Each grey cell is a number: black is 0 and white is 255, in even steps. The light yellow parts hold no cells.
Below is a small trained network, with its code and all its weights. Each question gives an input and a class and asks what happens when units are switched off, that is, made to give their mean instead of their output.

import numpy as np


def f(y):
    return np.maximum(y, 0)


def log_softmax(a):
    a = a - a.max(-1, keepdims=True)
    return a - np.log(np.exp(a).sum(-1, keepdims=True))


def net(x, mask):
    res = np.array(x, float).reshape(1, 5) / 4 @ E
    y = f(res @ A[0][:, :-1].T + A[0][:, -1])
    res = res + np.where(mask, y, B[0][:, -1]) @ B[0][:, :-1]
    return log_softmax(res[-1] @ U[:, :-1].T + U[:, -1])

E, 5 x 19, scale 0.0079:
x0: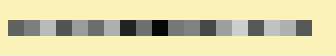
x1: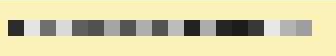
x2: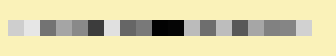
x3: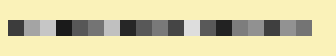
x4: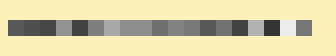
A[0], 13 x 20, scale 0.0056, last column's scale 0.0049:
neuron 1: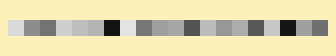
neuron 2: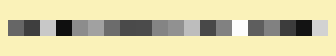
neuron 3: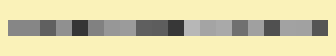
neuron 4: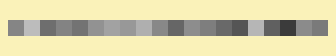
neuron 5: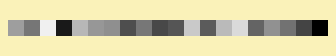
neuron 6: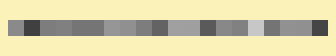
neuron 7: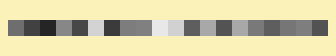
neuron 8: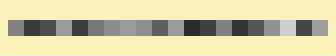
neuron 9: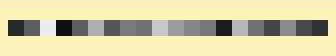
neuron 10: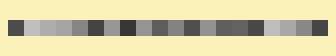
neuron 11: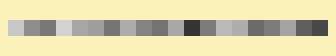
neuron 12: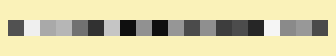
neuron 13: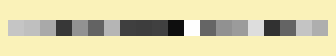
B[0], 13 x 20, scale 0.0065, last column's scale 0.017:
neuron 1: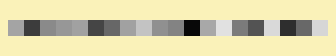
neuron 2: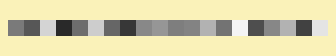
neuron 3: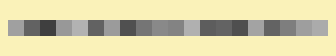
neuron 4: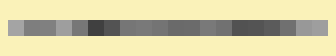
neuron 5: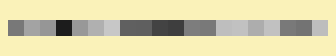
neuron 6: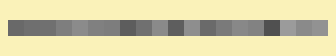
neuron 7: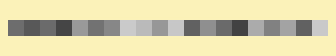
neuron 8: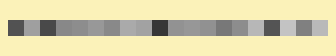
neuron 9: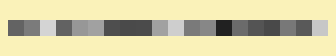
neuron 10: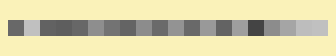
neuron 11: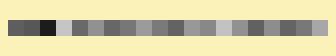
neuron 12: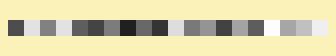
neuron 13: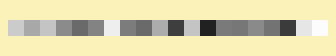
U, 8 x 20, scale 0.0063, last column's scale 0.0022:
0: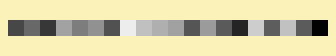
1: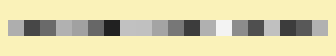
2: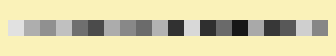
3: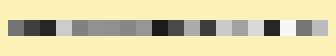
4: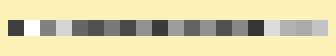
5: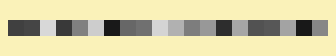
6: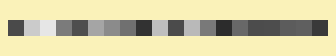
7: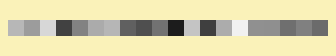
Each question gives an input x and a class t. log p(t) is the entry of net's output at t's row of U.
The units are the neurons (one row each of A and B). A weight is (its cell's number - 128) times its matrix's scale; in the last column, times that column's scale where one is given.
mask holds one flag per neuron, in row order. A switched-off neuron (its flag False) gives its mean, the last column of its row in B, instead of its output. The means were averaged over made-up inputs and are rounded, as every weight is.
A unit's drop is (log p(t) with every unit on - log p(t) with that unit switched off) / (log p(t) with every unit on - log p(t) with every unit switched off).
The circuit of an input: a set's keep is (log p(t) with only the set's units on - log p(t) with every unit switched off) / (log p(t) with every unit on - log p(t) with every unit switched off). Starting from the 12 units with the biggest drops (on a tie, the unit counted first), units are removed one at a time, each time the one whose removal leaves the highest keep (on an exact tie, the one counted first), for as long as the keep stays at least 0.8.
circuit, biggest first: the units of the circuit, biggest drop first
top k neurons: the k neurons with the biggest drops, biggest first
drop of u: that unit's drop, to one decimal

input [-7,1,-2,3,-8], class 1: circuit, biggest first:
neuron 1
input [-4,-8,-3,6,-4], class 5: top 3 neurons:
neuron 9; neuron 2; neuron 7
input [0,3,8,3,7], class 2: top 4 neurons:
neuron 13; neuron 3; neuron 2; neuron 1
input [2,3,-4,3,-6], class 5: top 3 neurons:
neuron 2; neuron 9; neuron 13
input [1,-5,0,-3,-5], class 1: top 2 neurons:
neuron 1; neuron 13
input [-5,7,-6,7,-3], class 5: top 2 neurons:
neuron 9; neuron 13
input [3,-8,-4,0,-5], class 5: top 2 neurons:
neuron 2; neuron 9
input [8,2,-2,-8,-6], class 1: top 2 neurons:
neuron 1; neuron 11
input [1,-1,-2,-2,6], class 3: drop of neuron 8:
0.1
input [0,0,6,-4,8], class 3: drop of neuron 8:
0.4
